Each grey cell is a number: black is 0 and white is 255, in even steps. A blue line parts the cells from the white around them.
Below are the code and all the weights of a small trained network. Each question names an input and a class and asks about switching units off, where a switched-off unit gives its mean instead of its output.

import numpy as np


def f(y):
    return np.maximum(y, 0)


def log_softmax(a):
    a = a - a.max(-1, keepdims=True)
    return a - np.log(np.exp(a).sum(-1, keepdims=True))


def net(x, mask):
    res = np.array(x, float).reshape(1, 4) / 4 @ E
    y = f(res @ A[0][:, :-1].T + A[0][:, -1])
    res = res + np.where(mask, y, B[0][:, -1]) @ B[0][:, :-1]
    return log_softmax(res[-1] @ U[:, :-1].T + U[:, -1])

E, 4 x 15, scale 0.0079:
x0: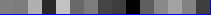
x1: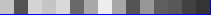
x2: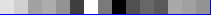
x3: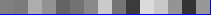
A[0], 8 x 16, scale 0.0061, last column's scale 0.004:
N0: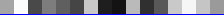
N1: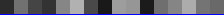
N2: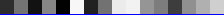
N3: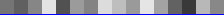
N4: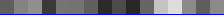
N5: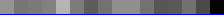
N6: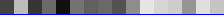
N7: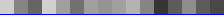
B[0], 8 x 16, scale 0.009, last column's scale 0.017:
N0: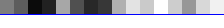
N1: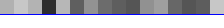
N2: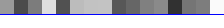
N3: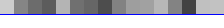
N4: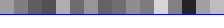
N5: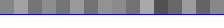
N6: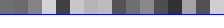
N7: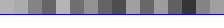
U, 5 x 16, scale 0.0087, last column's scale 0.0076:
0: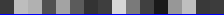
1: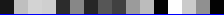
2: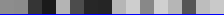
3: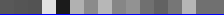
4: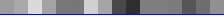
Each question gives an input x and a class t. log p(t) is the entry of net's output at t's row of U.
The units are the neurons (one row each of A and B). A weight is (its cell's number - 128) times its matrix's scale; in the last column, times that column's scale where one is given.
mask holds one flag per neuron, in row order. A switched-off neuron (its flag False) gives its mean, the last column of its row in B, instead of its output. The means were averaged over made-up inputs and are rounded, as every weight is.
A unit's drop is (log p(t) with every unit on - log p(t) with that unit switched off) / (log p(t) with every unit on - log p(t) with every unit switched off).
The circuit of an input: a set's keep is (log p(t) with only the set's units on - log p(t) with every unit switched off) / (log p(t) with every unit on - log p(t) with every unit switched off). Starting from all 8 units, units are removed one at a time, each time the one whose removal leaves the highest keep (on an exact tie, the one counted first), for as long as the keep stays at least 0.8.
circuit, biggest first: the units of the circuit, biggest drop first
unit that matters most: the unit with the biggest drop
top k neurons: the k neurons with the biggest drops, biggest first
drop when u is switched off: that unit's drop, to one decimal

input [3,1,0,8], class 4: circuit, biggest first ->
(N0)
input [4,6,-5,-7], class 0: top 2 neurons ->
(N0, N2)
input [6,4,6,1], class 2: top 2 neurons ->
(N2, N6)
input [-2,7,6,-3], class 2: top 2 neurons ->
(N2, N6)
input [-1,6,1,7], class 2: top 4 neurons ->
(N2, N3, N6, N1)
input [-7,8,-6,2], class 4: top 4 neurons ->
(N0, N2, N4, N5)
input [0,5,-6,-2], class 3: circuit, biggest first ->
(N0, N1)
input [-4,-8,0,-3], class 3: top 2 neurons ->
(N2, N6)
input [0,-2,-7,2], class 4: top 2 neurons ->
(N0, N1)
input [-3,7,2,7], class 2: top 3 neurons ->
(N3, N2, N6)
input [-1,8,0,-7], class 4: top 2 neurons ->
(N0, N7)
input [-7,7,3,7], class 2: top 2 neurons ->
(N3, N2)
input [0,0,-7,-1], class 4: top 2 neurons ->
(N0, N1)
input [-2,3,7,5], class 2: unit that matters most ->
N2
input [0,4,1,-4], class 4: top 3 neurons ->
(N0, N3, N4)
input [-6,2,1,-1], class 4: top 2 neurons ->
(N0, N4)
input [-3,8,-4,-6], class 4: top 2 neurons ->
(N0, N7)
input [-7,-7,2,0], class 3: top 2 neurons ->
(N6, N2)
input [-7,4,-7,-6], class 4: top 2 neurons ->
(N2, N0)
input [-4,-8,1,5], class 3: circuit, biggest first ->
(N6)
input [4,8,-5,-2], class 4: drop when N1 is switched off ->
-0.1
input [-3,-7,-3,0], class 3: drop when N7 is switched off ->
0.0
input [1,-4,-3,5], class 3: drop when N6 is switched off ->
0.1
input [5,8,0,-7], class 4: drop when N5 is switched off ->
-0.1
